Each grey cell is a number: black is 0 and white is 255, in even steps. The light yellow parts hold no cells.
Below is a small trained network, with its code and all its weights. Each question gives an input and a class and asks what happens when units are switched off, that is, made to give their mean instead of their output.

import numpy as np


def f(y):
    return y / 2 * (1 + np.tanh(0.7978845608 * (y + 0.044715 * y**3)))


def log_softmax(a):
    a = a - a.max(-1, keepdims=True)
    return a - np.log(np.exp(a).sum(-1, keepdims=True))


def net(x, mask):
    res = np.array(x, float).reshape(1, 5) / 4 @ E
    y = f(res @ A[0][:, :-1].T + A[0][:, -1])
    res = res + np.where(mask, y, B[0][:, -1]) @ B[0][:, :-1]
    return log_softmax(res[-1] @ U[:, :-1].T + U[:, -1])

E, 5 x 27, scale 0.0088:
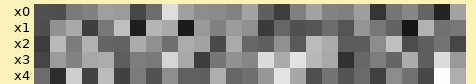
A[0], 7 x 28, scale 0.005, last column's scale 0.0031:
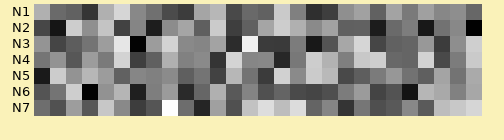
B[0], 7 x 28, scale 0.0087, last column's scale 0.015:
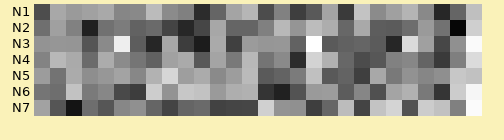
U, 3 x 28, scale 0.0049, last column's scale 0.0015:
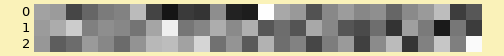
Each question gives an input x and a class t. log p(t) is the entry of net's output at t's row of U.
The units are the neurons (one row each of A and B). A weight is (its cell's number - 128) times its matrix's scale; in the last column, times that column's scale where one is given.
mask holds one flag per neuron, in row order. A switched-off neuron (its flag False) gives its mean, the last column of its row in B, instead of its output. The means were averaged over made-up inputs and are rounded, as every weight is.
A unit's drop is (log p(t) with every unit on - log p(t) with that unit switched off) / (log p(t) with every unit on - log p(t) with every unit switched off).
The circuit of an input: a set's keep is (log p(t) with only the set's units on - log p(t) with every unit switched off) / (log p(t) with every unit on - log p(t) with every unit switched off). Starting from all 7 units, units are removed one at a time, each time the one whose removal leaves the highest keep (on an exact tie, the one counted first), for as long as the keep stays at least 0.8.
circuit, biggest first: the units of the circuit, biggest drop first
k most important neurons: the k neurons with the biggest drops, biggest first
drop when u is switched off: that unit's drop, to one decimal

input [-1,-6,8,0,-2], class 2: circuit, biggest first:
(N3)
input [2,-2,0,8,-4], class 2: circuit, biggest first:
(N3 N7)
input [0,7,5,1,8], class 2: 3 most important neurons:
(N7 N3 N4)
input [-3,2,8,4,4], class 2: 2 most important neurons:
(N3 N5)
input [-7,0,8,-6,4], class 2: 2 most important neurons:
(N3 N4)
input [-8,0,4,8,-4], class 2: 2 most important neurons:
(N3 N6)
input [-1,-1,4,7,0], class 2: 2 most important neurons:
(N5 N3)
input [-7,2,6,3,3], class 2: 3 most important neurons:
(N3 N4 N6)
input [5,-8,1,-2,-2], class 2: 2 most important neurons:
(N3 N6)
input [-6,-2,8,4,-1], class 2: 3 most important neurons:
(N3 N4 N6)
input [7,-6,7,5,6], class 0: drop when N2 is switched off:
0.3
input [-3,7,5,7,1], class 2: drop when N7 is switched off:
0.1
